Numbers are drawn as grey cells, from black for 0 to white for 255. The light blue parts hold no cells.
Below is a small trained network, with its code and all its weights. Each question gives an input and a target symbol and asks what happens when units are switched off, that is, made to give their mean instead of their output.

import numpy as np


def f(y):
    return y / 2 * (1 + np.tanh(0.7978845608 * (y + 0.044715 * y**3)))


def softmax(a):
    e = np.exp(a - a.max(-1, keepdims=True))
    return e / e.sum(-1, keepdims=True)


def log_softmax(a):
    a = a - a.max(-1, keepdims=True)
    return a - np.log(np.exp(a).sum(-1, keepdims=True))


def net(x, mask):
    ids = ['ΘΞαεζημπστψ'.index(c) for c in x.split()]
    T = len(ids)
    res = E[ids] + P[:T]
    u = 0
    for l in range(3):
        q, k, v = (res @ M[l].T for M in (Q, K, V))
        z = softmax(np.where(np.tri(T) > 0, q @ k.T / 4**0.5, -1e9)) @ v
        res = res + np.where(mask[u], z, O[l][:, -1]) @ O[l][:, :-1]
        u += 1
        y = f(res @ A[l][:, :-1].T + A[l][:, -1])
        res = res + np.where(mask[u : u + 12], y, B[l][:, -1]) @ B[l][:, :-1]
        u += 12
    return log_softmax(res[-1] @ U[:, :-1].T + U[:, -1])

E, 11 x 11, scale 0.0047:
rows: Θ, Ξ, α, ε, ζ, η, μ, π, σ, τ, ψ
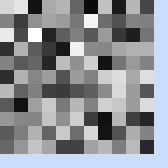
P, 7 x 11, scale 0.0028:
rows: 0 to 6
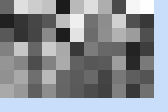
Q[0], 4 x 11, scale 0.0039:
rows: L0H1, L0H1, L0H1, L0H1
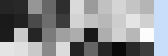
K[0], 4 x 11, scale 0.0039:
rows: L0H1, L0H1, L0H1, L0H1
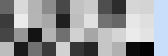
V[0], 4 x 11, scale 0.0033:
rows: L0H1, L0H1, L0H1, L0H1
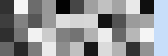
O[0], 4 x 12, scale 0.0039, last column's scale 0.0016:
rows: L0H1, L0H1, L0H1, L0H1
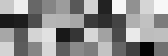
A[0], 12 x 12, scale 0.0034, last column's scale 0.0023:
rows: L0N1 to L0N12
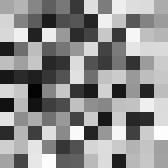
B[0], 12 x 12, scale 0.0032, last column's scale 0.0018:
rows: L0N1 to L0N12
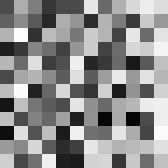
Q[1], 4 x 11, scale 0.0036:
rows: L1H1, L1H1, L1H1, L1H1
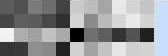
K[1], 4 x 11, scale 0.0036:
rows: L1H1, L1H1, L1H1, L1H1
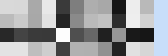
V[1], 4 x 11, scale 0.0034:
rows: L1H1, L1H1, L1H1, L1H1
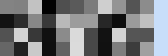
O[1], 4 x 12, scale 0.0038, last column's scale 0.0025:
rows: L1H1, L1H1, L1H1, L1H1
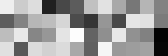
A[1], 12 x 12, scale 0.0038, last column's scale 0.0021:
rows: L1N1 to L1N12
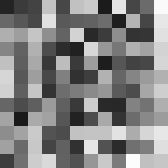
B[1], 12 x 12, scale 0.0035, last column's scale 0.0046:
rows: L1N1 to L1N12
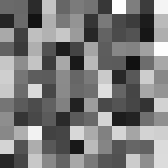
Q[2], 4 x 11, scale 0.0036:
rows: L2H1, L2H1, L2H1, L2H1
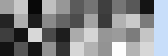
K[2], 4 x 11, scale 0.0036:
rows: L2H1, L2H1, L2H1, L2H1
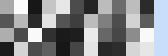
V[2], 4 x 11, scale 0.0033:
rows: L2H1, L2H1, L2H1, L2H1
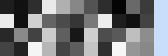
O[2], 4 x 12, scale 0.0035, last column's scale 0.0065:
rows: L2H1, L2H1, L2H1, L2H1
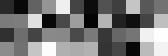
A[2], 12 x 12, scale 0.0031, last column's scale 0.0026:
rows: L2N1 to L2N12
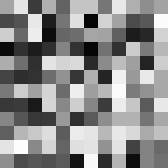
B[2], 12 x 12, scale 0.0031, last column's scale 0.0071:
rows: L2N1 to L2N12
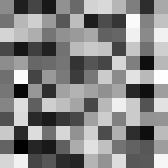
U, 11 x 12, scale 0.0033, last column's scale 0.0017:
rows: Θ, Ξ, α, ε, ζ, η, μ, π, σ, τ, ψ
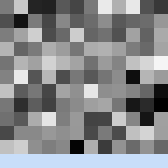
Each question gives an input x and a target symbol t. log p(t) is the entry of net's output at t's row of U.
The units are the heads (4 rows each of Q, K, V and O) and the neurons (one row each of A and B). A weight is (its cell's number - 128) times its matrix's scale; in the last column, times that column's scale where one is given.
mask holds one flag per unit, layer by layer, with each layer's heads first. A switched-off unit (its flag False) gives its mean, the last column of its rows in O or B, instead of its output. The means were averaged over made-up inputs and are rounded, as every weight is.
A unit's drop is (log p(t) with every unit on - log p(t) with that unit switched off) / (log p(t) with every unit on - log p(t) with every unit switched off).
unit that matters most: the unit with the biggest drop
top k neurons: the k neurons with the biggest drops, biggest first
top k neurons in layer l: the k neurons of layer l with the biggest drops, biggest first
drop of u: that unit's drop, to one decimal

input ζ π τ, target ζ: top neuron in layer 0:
L0N4
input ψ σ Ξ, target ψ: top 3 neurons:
L2N12, L0N11, L0N1
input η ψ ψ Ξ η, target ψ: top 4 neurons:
L0N12, L0N11, L2N12, L0N1
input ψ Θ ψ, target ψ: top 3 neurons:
L0N11, L2N12, L0N1
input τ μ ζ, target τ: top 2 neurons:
L0N4, L0N12
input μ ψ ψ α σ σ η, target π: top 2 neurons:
L2N11, L2N7
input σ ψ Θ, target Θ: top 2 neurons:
L0N7, L0N3
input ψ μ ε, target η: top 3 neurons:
L0N12, L0N11, L1N4
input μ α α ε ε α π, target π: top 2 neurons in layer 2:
L2N11, L2N7
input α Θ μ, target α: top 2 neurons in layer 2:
L2N2, L2N3
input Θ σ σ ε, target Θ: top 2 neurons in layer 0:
L0N3, L0N7
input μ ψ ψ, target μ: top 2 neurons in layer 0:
L0N11, L0N1
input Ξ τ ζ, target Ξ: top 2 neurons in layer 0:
L0N12, L0N10
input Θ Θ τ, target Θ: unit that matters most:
L2H1
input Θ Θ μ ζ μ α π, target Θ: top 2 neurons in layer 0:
L0N3, L0N7
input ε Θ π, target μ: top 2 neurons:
L1N10, L2N10
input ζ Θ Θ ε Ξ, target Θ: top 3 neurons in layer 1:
L1N10, L1N4, L1N12
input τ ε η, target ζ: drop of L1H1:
0.4
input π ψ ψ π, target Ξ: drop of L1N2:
0.2
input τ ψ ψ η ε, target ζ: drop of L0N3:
0.0
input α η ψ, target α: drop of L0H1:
0.2
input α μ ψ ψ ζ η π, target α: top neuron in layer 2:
L2N2
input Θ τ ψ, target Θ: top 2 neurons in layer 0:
L0N3, L0N7
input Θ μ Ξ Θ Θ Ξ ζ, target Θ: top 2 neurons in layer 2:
L2N9, L2N10
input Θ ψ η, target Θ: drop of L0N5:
0.1
